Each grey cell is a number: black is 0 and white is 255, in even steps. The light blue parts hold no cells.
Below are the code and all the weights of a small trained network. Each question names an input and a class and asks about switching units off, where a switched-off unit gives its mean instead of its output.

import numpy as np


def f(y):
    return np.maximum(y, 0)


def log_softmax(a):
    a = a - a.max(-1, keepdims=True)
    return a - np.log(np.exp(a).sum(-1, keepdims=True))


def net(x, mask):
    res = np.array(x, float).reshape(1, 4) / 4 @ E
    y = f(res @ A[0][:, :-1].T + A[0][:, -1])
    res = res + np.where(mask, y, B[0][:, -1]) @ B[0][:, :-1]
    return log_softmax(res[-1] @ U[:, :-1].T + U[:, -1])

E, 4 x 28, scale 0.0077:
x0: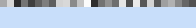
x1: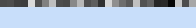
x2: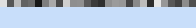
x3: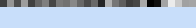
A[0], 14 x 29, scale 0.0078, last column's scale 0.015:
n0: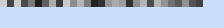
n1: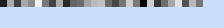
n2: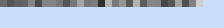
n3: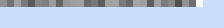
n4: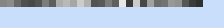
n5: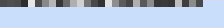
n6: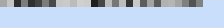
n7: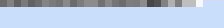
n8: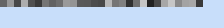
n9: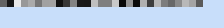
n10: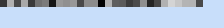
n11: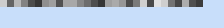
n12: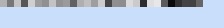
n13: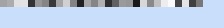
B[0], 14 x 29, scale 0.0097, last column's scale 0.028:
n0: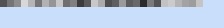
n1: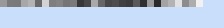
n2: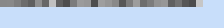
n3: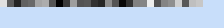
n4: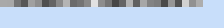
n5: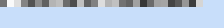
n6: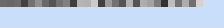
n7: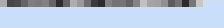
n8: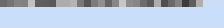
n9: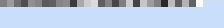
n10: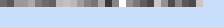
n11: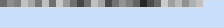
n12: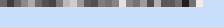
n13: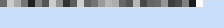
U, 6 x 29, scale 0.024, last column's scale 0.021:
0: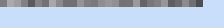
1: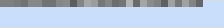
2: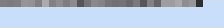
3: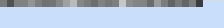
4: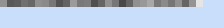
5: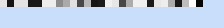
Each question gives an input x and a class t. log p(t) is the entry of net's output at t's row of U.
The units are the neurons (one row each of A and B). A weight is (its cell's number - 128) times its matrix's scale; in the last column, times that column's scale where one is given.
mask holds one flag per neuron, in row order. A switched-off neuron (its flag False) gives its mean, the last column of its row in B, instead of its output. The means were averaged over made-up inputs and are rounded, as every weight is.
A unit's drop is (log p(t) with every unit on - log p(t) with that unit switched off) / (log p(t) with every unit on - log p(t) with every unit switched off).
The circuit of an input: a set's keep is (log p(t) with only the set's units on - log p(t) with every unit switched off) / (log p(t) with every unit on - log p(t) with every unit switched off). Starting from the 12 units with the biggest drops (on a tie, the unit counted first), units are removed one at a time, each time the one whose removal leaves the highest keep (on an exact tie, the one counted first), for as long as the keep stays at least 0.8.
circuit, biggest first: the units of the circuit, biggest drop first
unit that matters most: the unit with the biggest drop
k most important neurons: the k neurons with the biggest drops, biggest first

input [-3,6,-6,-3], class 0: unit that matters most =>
n5
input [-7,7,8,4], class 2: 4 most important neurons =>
(n0; n13; n11; n3)
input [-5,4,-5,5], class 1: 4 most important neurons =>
(n9; n13; n12; n0)
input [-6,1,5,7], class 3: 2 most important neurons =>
(n10; n8)
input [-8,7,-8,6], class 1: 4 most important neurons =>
(n9; n13; n0; n11)
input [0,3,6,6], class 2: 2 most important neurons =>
(n0; n12)
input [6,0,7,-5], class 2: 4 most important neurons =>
(n0; n9; n11; n3)
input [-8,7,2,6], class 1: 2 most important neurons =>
(n9; n13)
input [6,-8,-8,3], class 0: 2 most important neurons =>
(n13; n0)
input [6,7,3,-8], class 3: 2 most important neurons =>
(n12; n13)
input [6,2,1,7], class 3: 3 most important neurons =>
(n10; n8; n9)
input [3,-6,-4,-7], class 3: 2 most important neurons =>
(n12; n5)
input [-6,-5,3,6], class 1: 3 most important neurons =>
(n9; n12; n5)
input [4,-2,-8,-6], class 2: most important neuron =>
(n1)
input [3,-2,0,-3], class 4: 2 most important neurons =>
(n9; n10)
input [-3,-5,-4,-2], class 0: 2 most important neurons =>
(n13; n3)
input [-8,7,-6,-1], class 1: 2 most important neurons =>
(n9; n13)
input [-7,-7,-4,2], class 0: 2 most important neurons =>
(n13; n6)
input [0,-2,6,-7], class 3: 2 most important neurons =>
(n12; n1)
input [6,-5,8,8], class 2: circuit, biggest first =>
(n11)
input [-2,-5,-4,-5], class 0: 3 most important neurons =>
(n13; n10; n3)
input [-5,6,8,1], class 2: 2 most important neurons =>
(n0; n13)
